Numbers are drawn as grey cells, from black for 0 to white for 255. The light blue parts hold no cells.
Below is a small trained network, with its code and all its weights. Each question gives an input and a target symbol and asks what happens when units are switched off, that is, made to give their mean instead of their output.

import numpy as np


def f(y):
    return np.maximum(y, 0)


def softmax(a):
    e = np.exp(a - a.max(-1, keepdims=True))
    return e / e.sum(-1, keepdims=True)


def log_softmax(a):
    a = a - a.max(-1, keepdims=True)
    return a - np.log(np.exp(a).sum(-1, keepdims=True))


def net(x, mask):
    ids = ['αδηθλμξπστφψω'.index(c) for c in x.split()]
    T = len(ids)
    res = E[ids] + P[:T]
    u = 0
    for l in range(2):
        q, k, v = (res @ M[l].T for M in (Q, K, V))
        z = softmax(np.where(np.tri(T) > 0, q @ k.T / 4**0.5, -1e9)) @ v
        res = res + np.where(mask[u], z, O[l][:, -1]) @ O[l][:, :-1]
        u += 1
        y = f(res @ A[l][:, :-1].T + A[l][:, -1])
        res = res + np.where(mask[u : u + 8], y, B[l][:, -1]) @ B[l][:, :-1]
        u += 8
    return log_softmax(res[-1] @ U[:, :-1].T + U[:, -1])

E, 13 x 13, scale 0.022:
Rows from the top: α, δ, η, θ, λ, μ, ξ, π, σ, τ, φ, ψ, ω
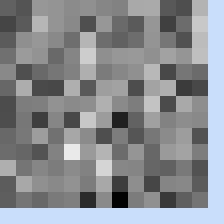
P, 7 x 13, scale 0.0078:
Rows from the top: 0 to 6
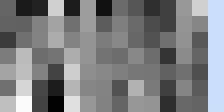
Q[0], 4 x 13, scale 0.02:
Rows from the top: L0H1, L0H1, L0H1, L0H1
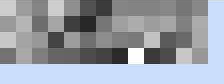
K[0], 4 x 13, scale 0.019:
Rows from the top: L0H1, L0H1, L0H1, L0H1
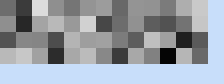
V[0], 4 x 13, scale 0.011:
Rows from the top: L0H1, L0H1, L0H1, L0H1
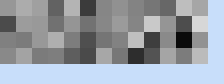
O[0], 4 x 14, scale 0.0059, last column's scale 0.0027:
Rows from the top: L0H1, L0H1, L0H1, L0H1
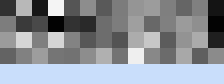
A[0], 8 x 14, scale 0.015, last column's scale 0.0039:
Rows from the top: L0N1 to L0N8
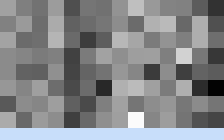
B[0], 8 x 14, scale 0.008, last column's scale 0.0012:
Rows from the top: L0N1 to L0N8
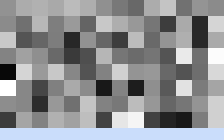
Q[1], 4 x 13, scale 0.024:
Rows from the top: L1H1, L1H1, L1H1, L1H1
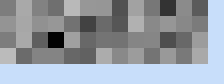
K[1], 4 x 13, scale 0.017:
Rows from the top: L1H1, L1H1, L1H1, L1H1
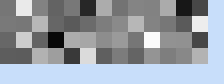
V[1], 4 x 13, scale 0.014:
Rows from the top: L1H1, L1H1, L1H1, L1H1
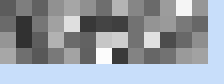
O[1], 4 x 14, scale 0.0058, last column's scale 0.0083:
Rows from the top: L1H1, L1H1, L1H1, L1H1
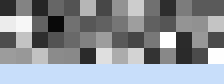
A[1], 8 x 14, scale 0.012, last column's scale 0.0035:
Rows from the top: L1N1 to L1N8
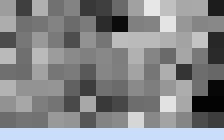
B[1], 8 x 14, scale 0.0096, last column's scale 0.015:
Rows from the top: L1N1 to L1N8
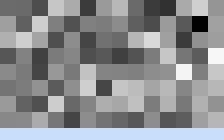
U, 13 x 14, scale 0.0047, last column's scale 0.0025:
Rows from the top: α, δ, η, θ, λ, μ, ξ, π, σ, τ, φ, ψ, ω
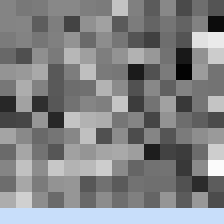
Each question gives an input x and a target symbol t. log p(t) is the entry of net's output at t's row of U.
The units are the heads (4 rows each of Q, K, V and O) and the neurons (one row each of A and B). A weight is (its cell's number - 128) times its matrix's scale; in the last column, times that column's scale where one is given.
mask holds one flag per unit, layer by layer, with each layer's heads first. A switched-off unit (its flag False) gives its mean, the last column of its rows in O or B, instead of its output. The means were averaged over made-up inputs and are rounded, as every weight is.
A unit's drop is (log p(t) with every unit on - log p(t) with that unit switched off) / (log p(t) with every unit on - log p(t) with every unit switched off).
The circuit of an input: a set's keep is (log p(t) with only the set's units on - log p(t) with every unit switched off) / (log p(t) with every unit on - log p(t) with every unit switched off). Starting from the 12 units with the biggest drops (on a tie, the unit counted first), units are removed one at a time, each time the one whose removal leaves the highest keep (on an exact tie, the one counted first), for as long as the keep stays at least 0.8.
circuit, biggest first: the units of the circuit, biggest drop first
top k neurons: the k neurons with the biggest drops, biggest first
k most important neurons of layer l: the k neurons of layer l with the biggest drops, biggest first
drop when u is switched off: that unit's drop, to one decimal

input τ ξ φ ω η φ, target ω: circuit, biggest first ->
L0H1; L1H1
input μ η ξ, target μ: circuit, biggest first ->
L0H1; L0N4
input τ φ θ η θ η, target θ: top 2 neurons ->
L1N3; L1N4
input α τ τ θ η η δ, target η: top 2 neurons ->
L1N1; L1N6
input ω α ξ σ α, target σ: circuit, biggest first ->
L1H1
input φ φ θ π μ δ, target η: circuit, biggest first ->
L1H1; L1N1; L0N5; L0H1
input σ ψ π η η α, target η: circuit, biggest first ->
L1H1; L1N1; L0H1
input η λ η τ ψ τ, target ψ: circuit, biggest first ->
L1H1; L1N4
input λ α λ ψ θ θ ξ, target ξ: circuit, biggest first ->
L0H1; L1H1
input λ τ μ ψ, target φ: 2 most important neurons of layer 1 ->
L1N7; L1N4
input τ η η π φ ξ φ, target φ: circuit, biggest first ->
L1H1; L0H1
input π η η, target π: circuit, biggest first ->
L0H1; L1H1
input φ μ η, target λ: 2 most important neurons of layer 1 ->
L1N2; L1N5
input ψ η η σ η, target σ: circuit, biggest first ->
L1H1
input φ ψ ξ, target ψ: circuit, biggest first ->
L1N4; L1H1
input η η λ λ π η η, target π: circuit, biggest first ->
L0H1; L1H1; L1N5
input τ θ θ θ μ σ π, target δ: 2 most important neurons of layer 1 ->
L1N7; L1N6
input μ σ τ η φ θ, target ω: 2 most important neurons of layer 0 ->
L0N4; L0N5
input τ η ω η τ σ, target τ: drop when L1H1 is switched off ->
0.8
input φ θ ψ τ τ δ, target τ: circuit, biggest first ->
L1H1
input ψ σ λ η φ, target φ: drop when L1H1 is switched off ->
0.5
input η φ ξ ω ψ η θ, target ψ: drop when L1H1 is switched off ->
0.7
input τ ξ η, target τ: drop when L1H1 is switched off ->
0.8
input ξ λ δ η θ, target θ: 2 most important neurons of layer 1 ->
L1N3; L1N4
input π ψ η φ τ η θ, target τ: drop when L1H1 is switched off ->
0.7
